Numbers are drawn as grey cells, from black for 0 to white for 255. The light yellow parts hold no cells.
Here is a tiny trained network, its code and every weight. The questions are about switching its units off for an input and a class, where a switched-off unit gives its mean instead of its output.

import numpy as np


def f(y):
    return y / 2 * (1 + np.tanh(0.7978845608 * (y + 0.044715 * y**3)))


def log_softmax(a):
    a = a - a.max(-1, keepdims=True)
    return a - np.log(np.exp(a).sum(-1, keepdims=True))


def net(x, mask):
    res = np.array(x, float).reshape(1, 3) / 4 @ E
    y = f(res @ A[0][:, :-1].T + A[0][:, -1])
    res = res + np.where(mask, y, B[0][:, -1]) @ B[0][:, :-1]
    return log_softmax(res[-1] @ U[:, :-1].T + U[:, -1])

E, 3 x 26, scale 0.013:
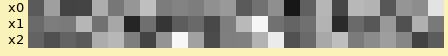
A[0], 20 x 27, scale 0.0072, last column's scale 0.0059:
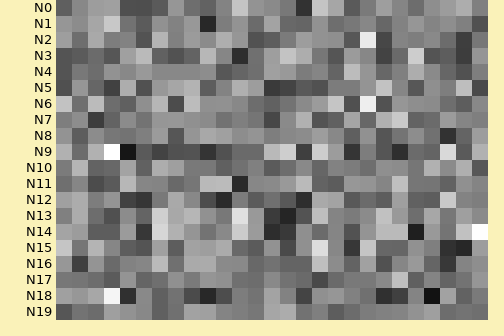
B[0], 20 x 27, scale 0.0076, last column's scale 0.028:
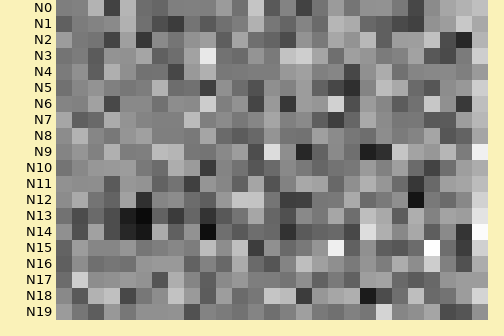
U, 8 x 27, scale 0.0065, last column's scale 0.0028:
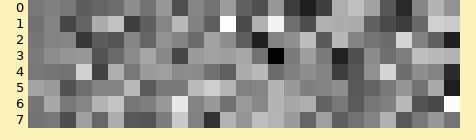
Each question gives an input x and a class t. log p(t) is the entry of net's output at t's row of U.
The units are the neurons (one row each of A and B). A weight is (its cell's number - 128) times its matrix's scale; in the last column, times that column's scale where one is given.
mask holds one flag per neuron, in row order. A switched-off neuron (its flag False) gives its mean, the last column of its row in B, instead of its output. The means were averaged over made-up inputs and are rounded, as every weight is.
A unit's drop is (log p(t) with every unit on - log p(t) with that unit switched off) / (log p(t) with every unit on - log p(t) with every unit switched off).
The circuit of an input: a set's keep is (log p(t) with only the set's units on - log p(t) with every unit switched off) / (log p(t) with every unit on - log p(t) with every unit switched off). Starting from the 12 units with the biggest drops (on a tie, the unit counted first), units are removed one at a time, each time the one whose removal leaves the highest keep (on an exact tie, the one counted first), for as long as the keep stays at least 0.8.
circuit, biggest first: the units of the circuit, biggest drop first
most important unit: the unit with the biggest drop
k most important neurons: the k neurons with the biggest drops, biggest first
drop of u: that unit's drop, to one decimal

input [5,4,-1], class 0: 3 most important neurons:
[N9, N3, N18]
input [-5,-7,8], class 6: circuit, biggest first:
[N14, N3]
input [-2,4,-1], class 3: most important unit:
N9
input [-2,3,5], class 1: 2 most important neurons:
[N9, N18]
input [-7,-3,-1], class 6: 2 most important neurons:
[N14, N13]
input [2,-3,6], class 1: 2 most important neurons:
[N11, N9]
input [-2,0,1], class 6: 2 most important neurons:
[N14, N13]
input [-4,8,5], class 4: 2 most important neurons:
[N9, N18]
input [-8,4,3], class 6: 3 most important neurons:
[N15, N3, N14]
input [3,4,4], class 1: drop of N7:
0.0
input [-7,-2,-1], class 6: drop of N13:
0.2
